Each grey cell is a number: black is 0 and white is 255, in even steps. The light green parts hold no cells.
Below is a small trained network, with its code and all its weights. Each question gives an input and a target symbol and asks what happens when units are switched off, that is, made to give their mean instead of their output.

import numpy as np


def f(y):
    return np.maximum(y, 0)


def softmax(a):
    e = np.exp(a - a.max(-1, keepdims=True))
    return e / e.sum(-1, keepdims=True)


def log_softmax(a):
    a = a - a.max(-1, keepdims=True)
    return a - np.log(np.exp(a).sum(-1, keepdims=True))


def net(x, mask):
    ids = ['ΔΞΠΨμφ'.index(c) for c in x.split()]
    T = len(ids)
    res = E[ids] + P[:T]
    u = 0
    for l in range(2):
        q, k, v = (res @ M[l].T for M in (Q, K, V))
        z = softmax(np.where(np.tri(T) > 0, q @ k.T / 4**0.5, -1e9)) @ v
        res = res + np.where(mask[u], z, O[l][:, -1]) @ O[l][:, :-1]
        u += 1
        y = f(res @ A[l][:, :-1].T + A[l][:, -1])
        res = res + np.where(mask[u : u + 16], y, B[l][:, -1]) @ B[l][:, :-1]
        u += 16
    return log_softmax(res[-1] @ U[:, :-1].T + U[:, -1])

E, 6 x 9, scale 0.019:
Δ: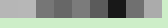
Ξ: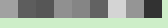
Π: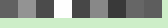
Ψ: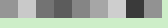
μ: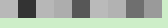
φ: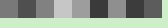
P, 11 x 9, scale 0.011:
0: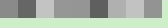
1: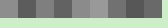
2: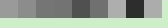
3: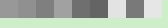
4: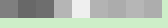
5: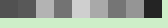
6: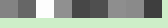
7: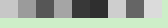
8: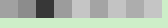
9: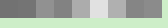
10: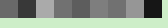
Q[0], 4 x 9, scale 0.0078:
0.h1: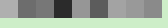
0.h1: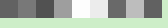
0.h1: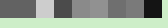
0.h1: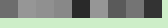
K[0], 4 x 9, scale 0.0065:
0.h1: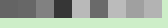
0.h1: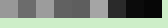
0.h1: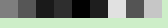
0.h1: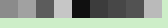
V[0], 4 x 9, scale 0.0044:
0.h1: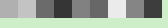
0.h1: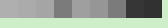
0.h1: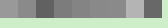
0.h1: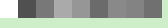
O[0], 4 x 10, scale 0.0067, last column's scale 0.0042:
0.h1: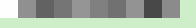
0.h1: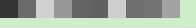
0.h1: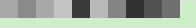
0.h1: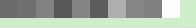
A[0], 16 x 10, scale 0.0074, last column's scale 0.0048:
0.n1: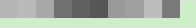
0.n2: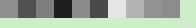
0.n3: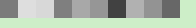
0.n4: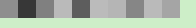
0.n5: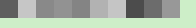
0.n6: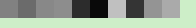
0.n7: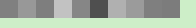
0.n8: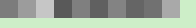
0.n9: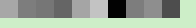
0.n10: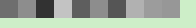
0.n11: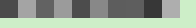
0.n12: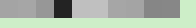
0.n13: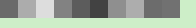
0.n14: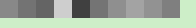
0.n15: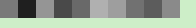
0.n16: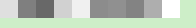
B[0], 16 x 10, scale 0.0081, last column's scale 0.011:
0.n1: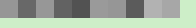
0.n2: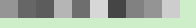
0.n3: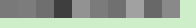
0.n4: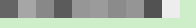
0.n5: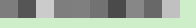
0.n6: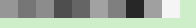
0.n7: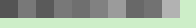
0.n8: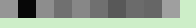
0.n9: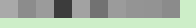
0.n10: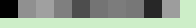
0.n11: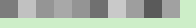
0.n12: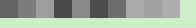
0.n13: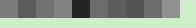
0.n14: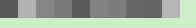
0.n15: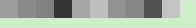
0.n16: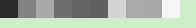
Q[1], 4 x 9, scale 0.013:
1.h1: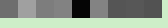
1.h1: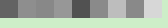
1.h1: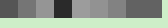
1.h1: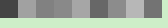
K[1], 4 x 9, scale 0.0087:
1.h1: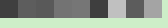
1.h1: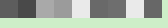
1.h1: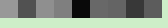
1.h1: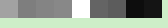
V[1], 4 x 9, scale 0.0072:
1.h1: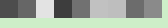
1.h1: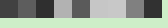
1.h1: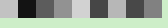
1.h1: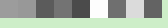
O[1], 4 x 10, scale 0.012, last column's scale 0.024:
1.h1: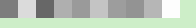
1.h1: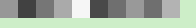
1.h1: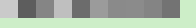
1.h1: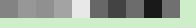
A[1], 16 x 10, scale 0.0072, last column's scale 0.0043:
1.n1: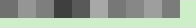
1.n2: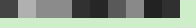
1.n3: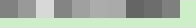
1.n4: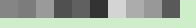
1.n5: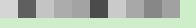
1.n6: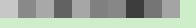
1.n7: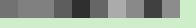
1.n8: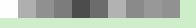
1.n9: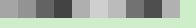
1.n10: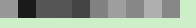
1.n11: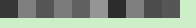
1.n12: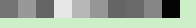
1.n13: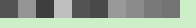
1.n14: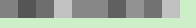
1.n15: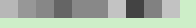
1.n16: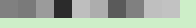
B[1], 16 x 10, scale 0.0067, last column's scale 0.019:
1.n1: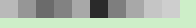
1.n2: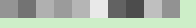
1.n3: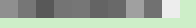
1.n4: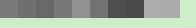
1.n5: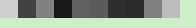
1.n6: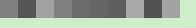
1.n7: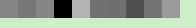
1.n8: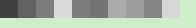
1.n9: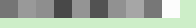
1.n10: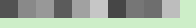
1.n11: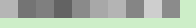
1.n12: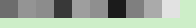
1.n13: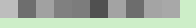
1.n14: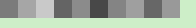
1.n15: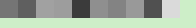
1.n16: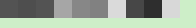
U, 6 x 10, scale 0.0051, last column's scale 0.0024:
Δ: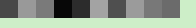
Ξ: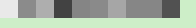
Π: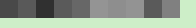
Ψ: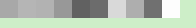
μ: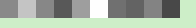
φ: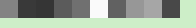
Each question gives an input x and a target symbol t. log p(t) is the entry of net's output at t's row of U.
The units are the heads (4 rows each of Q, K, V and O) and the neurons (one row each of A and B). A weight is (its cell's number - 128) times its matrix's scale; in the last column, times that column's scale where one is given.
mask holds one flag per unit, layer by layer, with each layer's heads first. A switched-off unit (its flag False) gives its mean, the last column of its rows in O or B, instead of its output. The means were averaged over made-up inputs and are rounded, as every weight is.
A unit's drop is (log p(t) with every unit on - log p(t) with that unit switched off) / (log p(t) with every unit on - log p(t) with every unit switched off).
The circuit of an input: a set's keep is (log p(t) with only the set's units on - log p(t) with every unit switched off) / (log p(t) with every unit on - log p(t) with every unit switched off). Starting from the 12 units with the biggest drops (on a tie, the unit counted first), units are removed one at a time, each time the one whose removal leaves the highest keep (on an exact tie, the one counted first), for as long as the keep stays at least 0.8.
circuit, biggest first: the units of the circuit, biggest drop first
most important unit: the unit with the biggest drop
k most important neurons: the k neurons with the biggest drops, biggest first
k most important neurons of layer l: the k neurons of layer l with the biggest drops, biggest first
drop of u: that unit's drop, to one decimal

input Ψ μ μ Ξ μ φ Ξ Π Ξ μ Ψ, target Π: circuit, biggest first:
1.h1, 1.n16, 0.n10
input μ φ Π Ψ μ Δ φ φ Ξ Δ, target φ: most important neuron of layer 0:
0.n3
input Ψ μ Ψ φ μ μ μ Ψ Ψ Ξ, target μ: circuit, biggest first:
1.h1, 0.n15
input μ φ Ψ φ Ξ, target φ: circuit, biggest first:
1.h1, 0.n16, 1.n10, 0.n2
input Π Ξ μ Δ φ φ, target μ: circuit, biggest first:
1.h1, 1.n12, 0.n15
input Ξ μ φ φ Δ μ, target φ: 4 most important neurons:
0.n6, 0.n4, 0.n15, 1.n10
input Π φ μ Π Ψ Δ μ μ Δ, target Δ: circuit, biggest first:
1.h1, 0.n6, 0.n16
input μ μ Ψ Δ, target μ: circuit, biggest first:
1.h1, 0.n4
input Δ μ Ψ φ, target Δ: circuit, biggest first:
0.n6, 1.h1, 0.n15
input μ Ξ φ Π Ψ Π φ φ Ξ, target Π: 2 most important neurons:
0.n16, 0.n6
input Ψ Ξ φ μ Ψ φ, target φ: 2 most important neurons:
0.n6, 1.n10
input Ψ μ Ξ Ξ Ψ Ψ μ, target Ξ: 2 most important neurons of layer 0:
0.n2, 0.n7
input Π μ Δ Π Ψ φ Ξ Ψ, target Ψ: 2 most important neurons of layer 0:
0.n16, 0.n12
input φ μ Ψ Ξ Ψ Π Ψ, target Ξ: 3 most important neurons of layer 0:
0.n16, 0.n2, 0.n7
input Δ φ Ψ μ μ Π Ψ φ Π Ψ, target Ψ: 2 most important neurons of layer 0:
0.n5, 0.n8
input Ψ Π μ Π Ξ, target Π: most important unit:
0.n16
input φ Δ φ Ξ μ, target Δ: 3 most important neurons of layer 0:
0.n16, 0.n6, 0.n4
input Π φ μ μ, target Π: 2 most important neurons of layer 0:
0.n6, 0.n10
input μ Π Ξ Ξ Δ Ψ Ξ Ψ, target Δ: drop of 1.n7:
0.1
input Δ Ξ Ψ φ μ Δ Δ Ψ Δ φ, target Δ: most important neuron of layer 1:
1.n7
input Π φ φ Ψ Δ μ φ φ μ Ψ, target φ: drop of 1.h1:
0.9
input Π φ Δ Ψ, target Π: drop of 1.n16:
0.2
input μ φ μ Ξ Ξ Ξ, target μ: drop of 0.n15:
0.1
